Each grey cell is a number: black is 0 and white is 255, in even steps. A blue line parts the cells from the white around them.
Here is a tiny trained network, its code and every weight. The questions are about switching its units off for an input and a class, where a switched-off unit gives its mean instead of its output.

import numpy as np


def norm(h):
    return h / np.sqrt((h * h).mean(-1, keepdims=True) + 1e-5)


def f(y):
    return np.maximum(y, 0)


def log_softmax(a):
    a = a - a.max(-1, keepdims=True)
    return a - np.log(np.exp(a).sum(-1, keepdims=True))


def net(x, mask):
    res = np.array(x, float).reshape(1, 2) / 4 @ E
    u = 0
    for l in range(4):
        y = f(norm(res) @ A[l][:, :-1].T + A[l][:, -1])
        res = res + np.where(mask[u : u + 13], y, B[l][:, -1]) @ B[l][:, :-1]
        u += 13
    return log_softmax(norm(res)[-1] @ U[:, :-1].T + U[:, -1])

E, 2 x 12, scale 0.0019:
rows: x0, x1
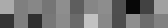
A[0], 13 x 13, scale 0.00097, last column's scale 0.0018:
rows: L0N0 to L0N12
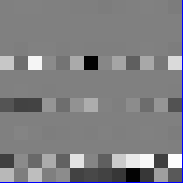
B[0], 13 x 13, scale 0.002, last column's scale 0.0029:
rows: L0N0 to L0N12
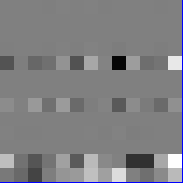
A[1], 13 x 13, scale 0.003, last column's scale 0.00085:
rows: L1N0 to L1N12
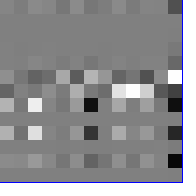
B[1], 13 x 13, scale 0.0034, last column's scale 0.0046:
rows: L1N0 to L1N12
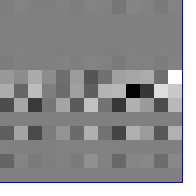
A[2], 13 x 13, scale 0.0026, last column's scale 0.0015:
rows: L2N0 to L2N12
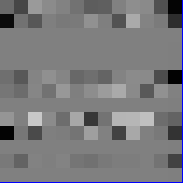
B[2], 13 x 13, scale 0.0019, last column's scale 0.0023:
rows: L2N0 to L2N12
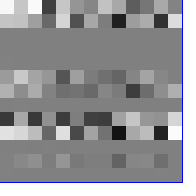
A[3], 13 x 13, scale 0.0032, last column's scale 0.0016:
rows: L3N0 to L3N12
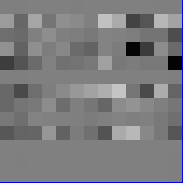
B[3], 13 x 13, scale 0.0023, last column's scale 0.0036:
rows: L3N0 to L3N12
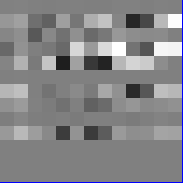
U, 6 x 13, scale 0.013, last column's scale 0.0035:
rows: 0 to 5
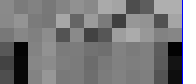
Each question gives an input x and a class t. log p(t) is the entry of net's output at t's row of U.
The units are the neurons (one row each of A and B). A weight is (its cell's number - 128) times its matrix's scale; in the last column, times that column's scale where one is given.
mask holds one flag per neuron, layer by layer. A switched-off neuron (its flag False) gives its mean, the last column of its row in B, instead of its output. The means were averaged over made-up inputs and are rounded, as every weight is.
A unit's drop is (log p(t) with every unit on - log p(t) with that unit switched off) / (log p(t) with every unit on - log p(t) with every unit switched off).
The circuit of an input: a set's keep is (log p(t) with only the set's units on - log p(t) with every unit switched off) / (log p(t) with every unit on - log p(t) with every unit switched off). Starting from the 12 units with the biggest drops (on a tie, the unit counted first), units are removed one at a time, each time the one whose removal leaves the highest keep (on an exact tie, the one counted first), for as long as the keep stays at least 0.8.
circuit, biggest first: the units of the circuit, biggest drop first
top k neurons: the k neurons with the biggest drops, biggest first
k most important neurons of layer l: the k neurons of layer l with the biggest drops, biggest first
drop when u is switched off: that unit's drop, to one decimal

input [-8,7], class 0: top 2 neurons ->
(L1N6; L0N4)
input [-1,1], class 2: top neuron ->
(L1N5)
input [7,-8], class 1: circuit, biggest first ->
(L1N7; L1N6; L0N11)
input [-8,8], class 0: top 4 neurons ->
(L1N6; L0N4; L1N7; L1N9)
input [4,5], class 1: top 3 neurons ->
(L1N6; L0N11; L3N3)
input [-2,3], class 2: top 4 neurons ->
(L1N5; L1N7; L0N4; L1N9)
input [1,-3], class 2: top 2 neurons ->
(L0N4; L1N6)
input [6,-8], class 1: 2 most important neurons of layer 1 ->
(L1N7; L1N6)
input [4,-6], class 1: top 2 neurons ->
(L0N11; L1N6)
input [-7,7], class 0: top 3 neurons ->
(L1N6; L0N4; L1N7)
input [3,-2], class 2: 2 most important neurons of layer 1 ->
(L1N5; L1N6)
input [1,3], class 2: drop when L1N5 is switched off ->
0.9
